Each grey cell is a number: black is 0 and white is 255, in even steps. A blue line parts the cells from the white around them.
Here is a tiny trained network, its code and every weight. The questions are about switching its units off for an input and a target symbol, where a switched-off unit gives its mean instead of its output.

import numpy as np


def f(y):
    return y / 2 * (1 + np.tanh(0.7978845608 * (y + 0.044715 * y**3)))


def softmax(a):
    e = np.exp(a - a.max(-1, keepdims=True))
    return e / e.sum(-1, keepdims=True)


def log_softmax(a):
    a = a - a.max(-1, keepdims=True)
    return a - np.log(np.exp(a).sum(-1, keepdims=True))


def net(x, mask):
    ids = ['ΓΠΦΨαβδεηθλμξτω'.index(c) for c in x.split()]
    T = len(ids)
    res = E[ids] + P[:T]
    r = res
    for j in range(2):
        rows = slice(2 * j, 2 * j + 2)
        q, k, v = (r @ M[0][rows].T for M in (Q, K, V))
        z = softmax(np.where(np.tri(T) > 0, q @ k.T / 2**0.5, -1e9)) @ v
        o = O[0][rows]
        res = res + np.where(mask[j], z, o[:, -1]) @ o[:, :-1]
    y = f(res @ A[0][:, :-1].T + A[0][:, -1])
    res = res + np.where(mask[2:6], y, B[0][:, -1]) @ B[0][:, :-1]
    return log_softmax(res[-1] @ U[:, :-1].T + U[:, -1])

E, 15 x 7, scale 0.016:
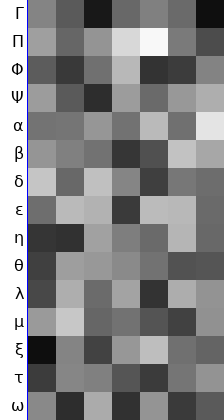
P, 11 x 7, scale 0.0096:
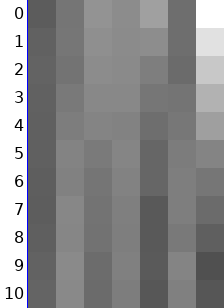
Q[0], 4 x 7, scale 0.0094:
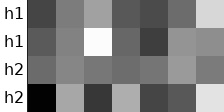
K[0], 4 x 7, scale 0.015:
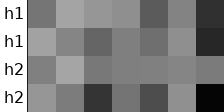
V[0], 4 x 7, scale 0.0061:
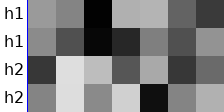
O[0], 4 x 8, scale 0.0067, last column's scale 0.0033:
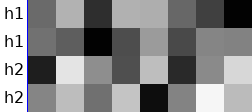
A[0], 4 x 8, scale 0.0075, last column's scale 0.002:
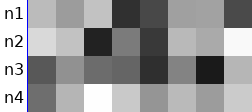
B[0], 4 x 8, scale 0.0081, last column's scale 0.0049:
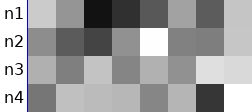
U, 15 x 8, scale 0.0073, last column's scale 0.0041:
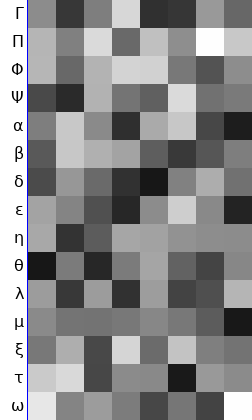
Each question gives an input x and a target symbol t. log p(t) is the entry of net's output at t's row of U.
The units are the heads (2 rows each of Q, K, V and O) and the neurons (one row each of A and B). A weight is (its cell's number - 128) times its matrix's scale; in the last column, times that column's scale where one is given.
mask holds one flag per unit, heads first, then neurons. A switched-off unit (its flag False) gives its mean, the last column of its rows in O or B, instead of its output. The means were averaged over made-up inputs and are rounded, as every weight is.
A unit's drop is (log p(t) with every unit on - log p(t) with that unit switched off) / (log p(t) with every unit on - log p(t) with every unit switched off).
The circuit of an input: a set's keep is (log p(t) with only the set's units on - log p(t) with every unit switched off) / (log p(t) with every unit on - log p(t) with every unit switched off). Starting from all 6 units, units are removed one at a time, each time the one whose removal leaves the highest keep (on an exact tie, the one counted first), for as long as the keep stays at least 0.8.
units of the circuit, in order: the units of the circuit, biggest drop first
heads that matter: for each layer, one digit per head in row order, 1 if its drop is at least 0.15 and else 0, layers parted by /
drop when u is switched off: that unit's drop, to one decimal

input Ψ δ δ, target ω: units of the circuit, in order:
n1, h1, h2
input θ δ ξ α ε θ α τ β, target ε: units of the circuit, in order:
n1, n2
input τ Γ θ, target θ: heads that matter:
10
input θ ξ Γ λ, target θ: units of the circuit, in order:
h1
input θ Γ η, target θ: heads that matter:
10
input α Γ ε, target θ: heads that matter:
10
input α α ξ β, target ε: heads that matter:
00
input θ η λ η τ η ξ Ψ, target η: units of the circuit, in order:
n2, h2
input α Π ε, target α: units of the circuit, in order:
n4, h1, n1
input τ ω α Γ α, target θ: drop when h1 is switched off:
0.8
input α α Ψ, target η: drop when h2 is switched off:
0.6
